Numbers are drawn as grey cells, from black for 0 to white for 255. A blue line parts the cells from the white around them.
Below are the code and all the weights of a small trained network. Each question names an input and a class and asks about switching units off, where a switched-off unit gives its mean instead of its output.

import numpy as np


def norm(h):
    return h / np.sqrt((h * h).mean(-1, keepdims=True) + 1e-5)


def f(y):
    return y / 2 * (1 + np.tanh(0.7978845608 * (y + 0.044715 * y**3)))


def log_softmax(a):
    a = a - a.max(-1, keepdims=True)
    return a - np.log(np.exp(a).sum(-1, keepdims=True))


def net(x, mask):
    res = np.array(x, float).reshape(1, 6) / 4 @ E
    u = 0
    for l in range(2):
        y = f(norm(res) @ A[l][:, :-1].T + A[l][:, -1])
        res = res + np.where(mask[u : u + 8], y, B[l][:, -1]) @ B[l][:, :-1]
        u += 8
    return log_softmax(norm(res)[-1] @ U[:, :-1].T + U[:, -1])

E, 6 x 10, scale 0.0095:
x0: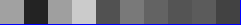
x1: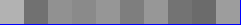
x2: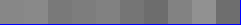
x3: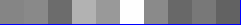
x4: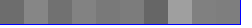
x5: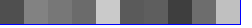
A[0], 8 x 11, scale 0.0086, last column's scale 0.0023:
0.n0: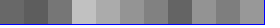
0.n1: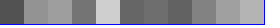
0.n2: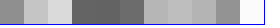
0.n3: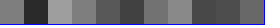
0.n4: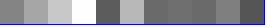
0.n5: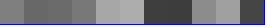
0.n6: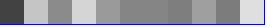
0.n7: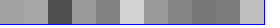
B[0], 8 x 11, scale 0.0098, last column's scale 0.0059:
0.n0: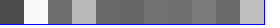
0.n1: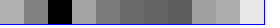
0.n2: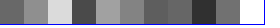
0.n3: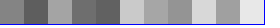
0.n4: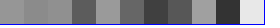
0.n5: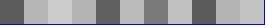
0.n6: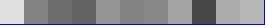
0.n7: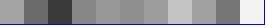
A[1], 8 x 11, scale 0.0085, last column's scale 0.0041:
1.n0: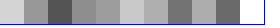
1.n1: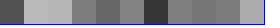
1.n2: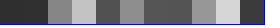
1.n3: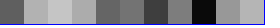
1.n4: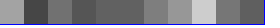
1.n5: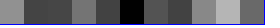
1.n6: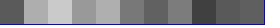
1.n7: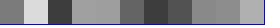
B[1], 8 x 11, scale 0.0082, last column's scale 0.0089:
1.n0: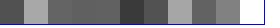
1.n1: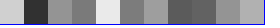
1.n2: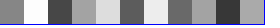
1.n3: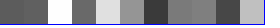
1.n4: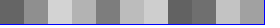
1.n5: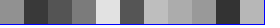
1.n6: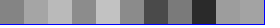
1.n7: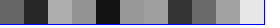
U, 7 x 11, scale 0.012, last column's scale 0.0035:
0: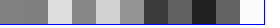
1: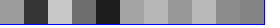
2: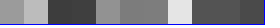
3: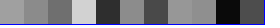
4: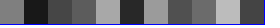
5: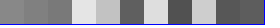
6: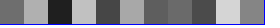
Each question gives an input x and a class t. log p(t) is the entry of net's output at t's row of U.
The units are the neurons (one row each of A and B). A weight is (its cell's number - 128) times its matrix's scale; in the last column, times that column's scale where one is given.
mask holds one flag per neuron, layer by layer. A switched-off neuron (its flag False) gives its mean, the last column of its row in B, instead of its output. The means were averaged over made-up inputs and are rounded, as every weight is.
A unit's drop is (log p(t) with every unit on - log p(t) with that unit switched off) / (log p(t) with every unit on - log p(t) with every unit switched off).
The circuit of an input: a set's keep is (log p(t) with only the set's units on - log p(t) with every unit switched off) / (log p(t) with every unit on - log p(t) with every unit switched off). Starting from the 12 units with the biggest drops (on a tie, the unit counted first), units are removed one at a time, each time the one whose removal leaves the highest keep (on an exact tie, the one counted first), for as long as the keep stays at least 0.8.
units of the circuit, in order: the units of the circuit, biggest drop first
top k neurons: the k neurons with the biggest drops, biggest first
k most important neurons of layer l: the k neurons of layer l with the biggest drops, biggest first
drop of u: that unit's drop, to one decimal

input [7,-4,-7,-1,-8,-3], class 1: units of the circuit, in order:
[0.n3]
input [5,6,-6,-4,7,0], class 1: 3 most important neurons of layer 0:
[0.n3 0.n1 0.n0]
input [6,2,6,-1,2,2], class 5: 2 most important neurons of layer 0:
[0.n3 0.n2]
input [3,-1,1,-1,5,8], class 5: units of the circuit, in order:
[1.n2 0.n2]
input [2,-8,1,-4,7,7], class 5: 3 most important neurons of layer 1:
[1.n2 1.n5 1.n0]
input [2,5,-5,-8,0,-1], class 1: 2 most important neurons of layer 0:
[0.n3 0.n1]
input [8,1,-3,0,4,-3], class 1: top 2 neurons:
[0.n3 1.n4]
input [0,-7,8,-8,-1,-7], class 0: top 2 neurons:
[0.n2 0.n7]
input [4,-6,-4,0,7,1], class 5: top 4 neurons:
[0.n3 0.n2 1.n2 0.n7]
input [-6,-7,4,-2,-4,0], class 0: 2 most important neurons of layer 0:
[0.n2 0.n7]
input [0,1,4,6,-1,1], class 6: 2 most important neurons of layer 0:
[0.n7 0.n2]
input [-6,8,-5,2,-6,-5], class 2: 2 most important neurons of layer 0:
[0.n7 0.n5]
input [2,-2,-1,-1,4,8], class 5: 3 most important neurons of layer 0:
[0.n1 0.n2 0.n5]
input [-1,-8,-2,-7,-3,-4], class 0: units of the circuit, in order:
[0.n2]
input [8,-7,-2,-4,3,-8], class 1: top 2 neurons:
[0.n3 1.n4]
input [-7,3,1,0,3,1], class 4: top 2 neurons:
[0.n1 0.n5]
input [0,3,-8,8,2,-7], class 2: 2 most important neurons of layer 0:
[0.n7 0.n1]
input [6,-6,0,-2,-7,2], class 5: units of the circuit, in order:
[1.n2 0.n3]
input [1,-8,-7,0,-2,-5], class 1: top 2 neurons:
[0.n0 1.n4]
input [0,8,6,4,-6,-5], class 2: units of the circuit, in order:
[1.n0]
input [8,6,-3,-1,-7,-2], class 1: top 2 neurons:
[0.n3 0.n1]
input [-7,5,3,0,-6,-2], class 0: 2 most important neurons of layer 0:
[0.n2 0.n3]
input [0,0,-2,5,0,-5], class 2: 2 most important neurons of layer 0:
[0.n7 0.n1]
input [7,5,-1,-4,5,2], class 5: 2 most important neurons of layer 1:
[1.n2 1.n7]
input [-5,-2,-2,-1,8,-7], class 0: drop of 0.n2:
1.3
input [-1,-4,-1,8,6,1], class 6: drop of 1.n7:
0.3
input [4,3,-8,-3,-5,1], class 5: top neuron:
[1.n2]
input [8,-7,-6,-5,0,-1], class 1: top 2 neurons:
[0.n3 0.n1]
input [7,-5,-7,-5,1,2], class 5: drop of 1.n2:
0.7
